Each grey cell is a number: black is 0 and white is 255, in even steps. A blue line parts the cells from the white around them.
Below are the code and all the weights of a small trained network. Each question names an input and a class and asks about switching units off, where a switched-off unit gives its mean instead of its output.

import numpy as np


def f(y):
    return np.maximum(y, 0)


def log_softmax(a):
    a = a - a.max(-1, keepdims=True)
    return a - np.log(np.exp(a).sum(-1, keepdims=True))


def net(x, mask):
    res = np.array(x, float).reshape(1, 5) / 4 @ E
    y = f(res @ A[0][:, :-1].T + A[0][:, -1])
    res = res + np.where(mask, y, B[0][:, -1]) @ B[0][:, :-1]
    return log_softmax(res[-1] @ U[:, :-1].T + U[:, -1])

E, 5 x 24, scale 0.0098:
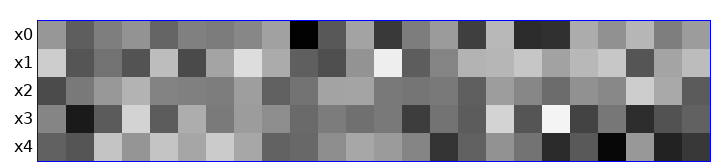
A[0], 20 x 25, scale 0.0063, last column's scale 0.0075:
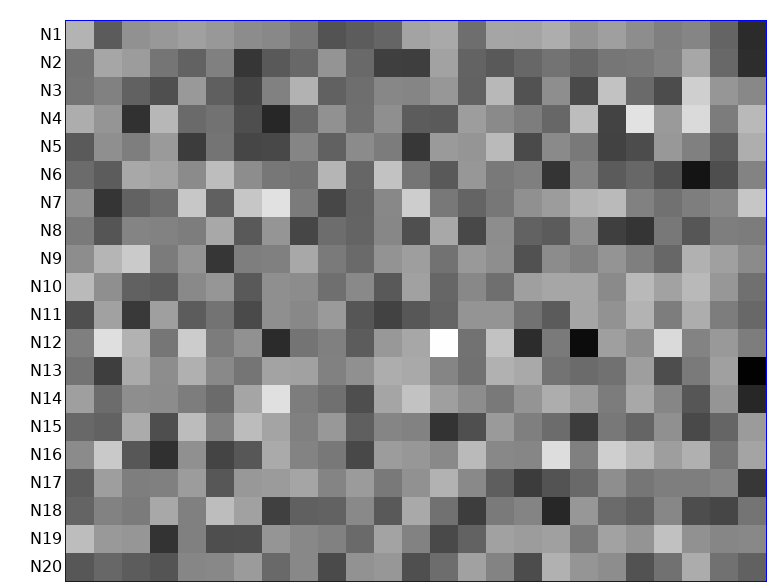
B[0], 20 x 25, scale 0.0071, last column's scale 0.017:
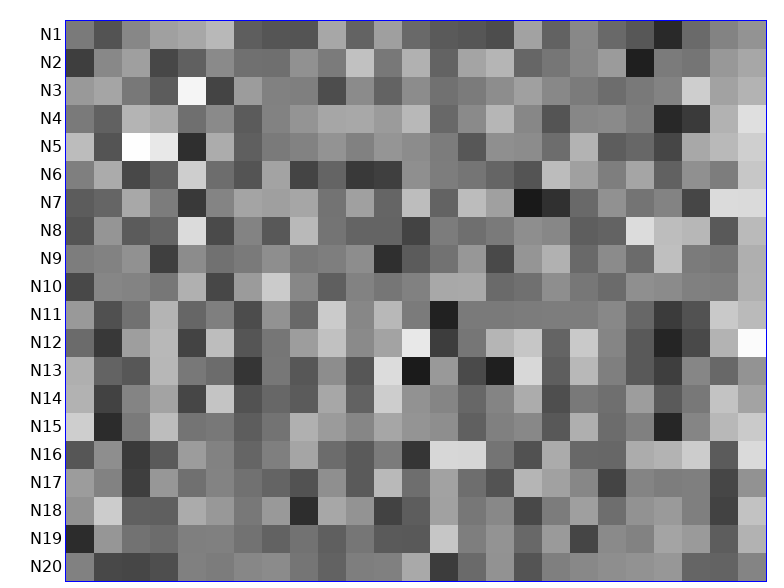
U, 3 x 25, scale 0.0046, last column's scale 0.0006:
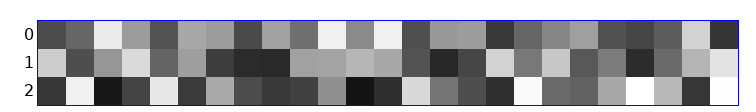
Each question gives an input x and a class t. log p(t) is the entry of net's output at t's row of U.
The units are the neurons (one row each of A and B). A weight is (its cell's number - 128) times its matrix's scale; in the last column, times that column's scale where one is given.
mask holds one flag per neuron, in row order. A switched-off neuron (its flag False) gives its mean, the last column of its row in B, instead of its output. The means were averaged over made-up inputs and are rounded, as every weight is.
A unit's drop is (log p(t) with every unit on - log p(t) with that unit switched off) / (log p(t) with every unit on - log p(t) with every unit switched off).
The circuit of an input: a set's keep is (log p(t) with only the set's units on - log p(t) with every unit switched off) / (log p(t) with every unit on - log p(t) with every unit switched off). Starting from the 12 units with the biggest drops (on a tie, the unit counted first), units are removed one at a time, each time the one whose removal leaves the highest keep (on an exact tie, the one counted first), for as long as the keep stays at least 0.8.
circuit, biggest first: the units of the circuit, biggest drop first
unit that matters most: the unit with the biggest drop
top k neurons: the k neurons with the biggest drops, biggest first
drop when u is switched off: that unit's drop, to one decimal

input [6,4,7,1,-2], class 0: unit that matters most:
N7
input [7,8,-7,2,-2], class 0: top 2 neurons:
[N7 N14]
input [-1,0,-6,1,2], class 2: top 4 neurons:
[N12 N4 N5 N11]
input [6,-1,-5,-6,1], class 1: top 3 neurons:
[N7 N12 N17]
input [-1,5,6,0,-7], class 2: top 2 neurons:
[N16 N12]
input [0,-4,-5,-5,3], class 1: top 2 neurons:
[N7 N17]
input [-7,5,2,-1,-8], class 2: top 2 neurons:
[N16 N12]
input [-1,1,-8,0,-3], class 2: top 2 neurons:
[N12 N5]
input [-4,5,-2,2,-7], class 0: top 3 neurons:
[N4 N11 N7]
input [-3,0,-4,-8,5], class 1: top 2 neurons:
[N7 N12]
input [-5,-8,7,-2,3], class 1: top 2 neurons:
[N7 N5]
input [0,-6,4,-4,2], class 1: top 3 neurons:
[N7 N5 N17]
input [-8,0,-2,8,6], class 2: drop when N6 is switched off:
0.2
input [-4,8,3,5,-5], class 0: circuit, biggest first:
[N7]
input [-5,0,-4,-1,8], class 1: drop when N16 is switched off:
0.1
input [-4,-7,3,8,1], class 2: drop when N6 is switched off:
0.2
